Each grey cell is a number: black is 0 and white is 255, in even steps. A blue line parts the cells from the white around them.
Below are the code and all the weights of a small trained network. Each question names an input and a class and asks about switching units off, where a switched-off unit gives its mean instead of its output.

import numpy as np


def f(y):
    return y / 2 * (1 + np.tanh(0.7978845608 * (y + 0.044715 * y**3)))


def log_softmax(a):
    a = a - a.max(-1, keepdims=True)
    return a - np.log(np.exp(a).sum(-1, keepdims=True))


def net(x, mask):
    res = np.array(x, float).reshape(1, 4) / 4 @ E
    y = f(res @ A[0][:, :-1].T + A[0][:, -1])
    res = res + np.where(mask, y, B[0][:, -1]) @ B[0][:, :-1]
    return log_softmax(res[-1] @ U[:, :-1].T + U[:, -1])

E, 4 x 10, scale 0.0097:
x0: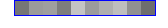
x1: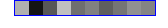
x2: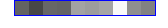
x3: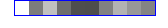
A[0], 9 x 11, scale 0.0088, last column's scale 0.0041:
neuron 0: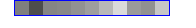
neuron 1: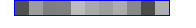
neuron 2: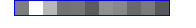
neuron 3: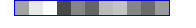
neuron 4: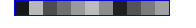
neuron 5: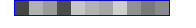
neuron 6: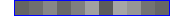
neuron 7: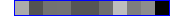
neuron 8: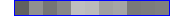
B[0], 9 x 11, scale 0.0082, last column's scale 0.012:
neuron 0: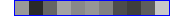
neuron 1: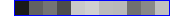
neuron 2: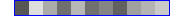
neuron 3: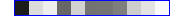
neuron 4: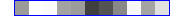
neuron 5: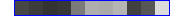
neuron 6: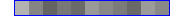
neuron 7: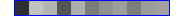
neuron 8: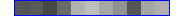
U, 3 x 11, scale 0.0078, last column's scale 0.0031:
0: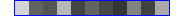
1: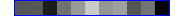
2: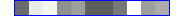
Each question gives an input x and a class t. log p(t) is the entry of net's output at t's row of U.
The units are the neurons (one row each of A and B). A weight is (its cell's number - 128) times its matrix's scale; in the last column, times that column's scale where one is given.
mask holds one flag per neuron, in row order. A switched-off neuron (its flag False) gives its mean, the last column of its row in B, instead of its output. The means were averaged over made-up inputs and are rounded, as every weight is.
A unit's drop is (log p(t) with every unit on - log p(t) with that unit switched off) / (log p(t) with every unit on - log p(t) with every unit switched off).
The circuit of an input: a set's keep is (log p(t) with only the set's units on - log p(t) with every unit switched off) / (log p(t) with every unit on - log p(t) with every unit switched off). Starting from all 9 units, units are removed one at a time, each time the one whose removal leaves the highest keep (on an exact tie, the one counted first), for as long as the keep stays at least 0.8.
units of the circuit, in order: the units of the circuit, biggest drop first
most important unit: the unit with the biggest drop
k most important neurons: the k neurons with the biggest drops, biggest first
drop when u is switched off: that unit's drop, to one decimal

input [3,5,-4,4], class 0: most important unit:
neuron 3
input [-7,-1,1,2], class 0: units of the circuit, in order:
[neuron 3; neuron 1]
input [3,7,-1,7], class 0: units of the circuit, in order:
[neuron 3; neuron 4]
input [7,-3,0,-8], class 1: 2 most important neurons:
[neuron 5; neuron 8]
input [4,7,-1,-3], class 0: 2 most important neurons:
[neuron 3; neuron 5]
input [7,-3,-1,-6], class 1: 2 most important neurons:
[neuron 5; neuron 8]
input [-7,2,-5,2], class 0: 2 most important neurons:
[neuron 3; neuron 4]
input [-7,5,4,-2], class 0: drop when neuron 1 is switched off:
0.3
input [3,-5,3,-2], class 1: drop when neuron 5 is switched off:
0.7
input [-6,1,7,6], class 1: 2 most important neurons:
[neuron 4; neuron 3]
